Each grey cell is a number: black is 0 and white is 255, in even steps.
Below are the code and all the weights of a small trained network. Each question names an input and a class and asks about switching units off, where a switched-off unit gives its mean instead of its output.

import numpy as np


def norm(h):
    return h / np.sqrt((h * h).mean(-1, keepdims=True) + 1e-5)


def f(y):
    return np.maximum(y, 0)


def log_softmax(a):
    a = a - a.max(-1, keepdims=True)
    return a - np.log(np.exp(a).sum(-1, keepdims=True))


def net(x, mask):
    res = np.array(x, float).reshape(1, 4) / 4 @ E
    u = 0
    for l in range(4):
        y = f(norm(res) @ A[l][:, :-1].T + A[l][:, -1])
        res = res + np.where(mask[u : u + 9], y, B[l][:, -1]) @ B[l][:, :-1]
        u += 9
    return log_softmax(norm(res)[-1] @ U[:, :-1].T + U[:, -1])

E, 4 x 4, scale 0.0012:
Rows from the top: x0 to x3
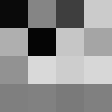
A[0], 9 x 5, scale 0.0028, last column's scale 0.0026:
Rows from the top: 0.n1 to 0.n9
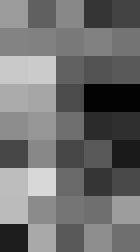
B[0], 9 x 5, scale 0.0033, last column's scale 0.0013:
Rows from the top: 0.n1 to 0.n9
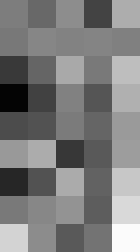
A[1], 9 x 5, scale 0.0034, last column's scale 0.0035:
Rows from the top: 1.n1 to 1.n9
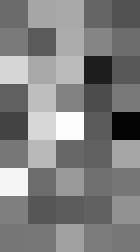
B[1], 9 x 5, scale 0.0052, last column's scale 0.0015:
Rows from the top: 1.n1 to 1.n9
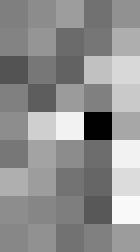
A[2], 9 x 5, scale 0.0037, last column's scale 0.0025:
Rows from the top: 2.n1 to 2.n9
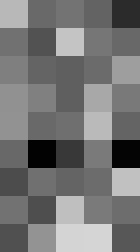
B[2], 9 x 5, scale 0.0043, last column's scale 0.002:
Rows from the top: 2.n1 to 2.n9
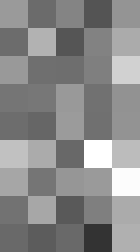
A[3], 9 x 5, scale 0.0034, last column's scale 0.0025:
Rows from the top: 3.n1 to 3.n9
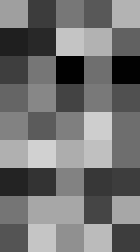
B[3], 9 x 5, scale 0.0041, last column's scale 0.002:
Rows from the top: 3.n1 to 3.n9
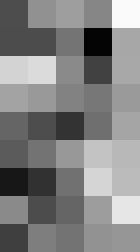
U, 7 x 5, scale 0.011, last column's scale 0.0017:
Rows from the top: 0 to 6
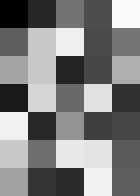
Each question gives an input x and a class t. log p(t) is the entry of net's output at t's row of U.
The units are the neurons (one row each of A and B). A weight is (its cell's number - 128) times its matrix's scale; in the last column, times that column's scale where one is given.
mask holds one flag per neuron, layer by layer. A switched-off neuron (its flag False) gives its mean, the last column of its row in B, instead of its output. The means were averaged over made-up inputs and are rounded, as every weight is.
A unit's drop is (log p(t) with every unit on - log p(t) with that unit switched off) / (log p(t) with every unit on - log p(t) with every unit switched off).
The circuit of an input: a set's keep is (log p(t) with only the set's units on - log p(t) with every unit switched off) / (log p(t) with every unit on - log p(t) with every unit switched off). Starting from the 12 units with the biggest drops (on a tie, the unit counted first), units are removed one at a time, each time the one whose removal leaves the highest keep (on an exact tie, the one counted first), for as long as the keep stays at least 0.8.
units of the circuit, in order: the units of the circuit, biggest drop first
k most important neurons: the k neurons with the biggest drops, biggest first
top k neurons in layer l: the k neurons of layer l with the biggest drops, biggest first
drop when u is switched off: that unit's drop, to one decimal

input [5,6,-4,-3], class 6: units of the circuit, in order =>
[2.n6]
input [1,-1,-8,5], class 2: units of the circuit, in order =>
[2.n6; 3.n3]
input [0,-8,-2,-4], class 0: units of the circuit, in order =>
[0.n7; 2.n6; 1.n4]
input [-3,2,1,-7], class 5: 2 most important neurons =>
[1.n7; 1.n3]
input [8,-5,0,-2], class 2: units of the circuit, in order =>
[0.n9; 3.n3]
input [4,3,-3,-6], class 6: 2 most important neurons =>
[2.n6; 3.n5]
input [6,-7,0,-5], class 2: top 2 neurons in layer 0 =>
[0.n9; 0.n6]
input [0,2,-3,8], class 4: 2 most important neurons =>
[1.n3; 1.n8]
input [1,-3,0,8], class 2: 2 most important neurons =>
[0.n9; 2.n6]
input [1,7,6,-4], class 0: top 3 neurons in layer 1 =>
[1.n5; 1.n8; 1.n6]
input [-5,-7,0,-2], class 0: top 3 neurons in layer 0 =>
[0.n4; 0.n7; 0.n5]
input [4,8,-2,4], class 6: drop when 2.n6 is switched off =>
1.6
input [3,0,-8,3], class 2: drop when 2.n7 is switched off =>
-0.1
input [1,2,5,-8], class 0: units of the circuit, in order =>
[2.n9]
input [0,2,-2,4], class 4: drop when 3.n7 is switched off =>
0.2
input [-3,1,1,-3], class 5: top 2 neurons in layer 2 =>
[2.n2; 2.n8]
